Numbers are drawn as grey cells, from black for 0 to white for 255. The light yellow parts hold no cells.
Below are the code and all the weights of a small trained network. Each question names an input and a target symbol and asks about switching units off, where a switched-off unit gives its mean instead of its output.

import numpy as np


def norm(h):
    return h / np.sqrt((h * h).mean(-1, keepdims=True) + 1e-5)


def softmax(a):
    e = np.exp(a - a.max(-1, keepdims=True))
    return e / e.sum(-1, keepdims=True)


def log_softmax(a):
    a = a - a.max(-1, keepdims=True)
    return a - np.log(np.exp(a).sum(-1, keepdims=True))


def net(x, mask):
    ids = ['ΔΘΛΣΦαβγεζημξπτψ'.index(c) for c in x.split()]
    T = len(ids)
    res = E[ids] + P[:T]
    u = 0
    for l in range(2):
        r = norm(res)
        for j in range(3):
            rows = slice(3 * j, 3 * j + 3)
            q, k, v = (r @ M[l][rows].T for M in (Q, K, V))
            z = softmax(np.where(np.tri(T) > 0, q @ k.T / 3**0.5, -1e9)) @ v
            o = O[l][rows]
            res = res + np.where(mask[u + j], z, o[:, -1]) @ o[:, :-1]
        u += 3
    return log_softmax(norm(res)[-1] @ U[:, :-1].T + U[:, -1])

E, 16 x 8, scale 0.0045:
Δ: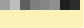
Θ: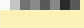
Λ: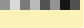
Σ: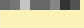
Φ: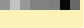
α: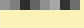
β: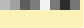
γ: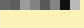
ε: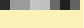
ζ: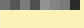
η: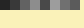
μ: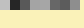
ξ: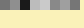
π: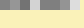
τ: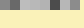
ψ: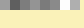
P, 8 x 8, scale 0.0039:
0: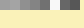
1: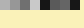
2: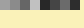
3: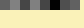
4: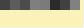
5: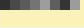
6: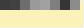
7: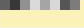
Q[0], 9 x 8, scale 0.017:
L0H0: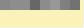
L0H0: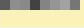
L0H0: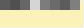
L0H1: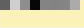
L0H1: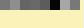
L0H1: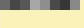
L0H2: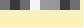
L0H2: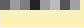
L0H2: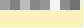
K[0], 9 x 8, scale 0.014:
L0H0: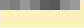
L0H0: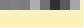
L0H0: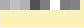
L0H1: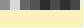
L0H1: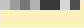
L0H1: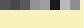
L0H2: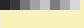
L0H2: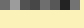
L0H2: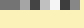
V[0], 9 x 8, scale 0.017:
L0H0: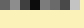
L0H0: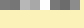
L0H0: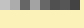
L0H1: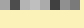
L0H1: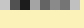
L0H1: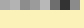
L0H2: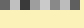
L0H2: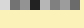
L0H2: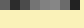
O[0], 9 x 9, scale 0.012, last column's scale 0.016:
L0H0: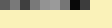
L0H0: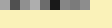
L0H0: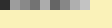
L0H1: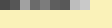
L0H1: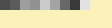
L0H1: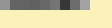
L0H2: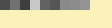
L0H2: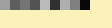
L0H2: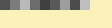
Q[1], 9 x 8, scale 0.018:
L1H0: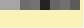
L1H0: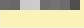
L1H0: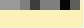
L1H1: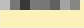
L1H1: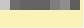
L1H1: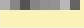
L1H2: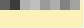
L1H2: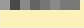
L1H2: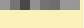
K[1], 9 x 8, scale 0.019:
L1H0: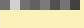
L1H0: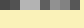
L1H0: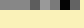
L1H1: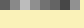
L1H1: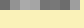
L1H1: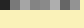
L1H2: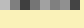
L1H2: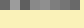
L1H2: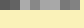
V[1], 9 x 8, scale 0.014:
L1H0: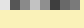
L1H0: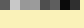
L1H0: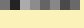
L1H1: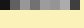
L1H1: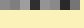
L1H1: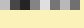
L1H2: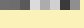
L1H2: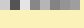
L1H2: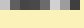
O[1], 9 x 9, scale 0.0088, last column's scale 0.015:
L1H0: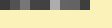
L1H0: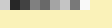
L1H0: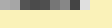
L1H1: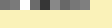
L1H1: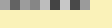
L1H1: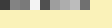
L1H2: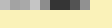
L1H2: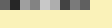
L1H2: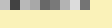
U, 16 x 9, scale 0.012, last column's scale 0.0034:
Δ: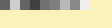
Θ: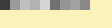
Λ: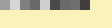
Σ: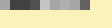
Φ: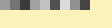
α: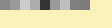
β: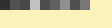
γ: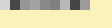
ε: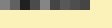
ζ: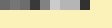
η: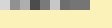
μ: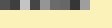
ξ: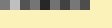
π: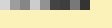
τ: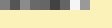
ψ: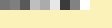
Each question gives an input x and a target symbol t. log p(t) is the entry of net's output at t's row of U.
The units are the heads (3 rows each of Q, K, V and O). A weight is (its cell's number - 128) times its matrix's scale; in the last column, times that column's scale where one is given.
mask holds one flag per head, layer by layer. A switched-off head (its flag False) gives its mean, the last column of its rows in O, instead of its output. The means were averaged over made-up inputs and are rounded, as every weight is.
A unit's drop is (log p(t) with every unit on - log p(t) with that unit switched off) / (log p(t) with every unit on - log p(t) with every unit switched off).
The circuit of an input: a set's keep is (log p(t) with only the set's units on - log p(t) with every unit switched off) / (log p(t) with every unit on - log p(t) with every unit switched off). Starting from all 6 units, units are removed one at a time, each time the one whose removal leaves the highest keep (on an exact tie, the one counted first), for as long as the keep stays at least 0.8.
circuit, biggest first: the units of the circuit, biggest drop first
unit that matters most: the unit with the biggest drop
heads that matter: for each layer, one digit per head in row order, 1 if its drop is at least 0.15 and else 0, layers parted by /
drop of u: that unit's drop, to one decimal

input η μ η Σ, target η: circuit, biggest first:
L0H0
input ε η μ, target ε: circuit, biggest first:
L1H1; L0H1
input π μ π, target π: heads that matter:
001 / 001
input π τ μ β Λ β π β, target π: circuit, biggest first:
L1H2; L0H2
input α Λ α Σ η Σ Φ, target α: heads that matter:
011 / 000
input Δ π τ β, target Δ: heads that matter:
111 / 001
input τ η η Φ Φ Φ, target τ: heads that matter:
100 / 000
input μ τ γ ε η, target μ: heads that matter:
001 / 011
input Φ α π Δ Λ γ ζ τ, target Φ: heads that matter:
011 / 010
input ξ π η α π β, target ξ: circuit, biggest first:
L0H2; L1H2
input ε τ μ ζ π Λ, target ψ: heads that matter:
001 / 000
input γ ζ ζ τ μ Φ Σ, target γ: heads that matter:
100 / 101
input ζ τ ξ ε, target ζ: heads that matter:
011 / 001
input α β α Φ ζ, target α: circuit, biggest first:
L0H1
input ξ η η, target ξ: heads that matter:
001 / 011
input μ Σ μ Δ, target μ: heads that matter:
000 / 000
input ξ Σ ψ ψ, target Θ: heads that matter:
011 / 100
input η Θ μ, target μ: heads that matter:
011 / 000
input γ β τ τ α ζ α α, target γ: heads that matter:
100 / 110
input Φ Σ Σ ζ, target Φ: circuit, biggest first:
L0H1; L1H1
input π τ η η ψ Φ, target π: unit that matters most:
L1H2
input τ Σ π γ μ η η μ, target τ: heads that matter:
100 / 010
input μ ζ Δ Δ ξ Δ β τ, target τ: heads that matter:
011 / 000
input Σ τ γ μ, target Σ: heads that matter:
011 / 011
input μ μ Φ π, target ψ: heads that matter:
001 / 001
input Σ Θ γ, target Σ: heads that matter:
010 / 011
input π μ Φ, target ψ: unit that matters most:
L0H2
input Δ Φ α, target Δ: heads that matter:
111 / 001
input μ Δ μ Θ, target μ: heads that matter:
000 / 000
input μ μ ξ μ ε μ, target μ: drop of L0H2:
0.1
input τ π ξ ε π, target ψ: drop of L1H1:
0.3
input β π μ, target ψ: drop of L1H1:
0.0
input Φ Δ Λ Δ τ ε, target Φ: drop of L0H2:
0.4
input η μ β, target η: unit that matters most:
L0H0
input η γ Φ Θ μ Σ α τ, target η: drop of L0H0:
0.4
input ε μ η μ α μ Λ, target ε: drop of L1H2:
0.1
